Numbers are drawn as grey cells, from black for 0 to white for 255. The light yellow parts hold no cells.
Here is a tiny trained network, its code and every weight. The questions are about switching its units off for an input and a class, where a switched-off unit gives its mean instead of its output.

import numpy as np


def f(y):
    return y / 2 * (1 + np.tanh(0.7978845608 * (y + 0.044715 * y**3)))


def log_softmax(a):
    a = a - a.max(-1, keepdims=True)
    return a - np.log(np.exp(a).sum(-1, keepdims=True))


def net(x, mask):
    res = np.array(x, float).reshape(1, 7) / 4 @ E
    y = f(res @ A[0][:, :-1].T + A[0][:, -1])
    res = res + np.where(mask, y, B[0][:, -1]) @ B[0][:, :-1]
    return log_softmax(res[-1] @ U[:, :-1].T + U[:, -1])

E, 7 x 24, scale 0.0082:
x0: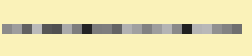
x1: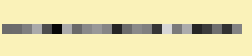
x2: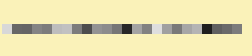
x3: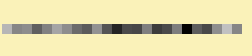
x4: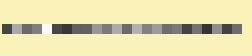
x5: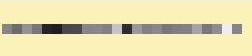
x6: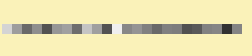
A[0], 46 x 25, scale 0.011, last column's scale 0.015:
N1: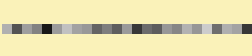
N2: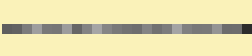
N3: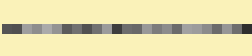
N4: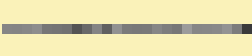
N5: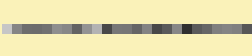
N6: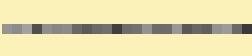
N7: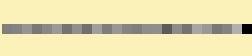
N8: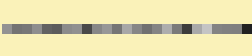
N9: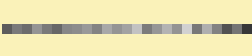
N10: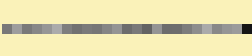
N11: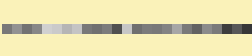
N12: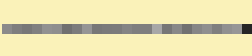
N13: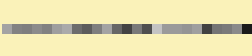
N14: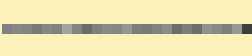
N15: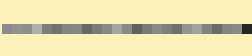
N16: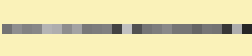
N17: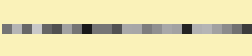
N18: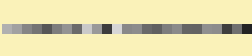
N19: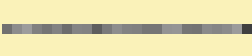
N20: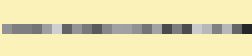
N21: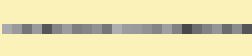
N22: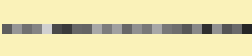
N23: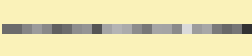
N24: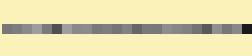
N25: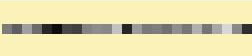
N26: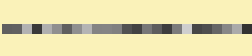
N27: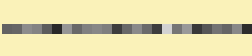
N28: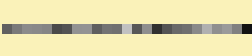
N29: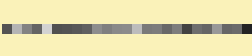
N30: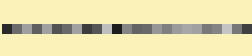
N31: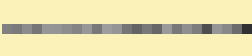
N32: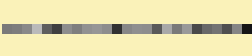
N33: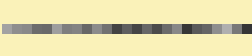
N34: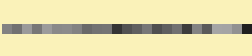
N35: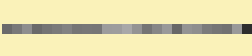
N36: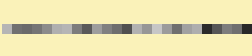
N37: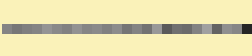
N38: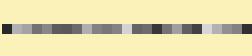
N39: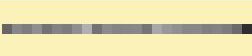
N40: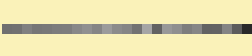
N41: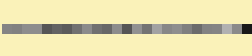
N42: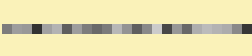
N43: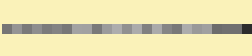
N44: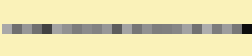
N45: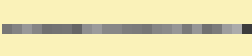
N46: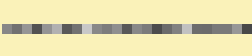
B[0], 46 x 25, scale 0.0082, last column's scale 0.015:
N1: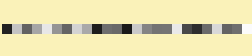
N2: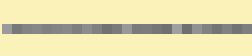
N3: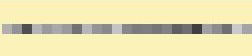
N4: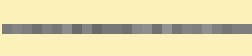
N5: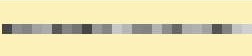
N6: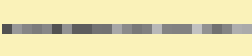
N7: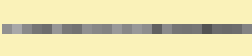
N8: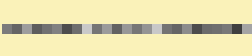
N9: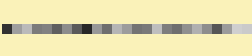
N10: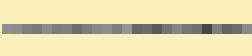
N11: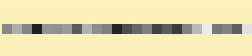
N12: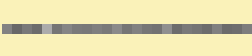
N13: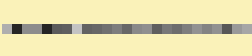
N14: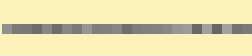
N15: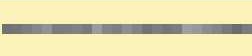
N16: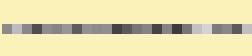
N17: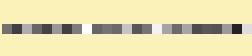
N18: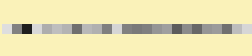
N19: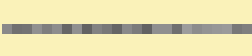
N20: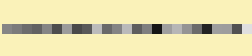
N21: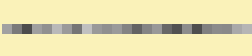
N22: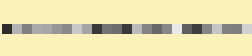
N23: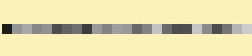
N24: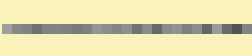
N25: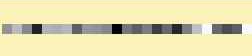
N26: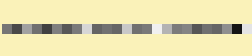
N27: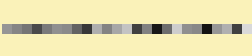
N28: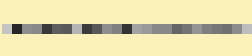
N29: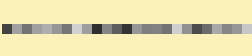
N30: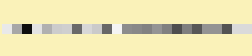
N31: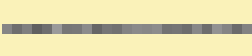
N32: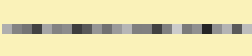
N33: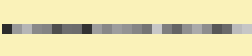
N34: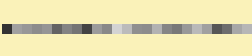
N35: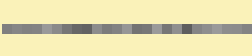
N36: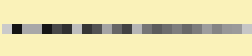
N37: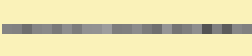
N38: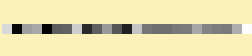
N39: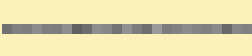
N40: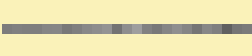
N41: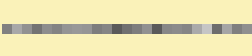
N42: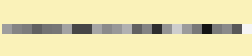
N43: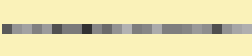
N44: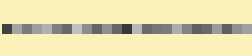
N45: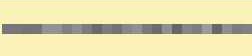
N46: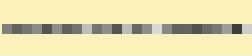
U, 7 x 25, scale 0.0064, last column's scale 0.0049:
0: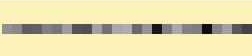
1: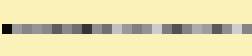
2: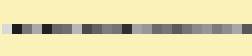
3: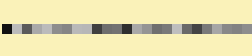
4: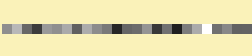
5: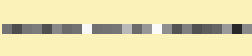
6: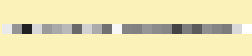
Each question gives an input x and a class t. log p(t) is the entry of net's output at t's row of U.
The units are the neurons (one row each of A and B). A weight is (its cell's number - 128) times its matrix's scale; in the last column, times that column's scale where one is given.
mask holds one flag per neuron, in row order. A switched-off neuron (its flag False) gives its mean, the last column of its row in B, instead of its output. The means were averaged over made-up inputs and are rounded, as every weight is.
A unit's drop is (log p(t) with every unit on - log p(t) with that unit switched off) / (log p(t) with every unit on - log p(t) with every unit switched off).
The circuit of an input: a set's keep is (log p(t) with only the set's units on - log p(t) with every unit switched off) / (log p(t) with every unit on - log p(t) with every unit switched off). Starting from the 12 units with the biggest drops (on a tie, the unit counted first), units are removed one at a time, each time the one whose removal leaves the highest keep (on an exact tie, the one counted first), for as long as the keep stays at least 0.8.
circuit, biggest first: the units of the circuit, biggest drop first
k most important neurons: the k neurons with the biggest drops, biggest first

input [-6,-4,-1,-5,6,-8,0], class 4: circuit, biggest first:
[N11]
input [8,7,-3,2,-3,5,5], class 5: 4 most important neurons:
[N17; N8; N42; N20]
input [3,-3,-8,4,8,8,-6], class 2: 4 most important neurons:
[N38; N28; N1; N11]
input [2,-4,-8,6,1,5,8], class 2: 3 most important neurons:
[N38; N28; N30]
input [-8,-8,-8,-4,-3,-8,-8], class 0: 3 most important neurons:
[N42; N20; N25]
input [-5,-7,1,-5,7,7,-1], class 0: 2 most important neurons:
[N42; N1]
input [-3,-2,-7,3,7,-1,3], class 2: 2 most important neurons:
[N38; N1]
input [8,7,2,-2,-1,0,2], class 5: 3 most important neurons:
[N17; N8; N42]
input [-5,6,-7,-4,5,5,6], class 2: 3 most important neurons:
[N38; N42; N20]
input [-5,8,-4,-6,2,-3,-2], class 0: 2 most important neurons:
[N27; N32]
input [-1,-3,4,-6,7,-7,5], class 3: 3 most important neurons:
[N22; N25; N29]
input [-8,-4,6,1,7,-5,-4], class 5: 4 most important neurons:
[N26; N1; N46; N38]
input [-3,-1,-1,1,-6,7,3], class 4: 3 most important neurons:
[N25; N22; N29]
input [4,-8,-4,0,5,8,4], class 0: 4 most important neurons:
[N42; N20; N11; N16]
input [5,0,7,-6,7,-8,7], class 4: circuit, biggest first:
[N11]
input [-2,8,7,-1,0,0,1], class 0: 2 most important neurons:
[N27; N32]
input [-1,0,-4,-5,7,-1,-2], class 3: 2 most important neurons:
[N22; N29]
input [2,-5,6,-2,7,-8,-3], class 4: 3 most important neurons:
[N11; N1; N16]
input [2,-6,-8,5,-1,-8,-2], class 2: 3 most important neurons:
[N38; N28; N25]
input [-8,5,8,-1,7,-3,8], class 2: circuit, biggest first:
[N36]
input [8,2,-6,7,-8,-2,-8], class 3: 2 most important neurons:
[N1; N44]
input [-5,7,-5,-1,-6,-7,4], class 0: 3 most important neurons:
[N27; N32; N25]
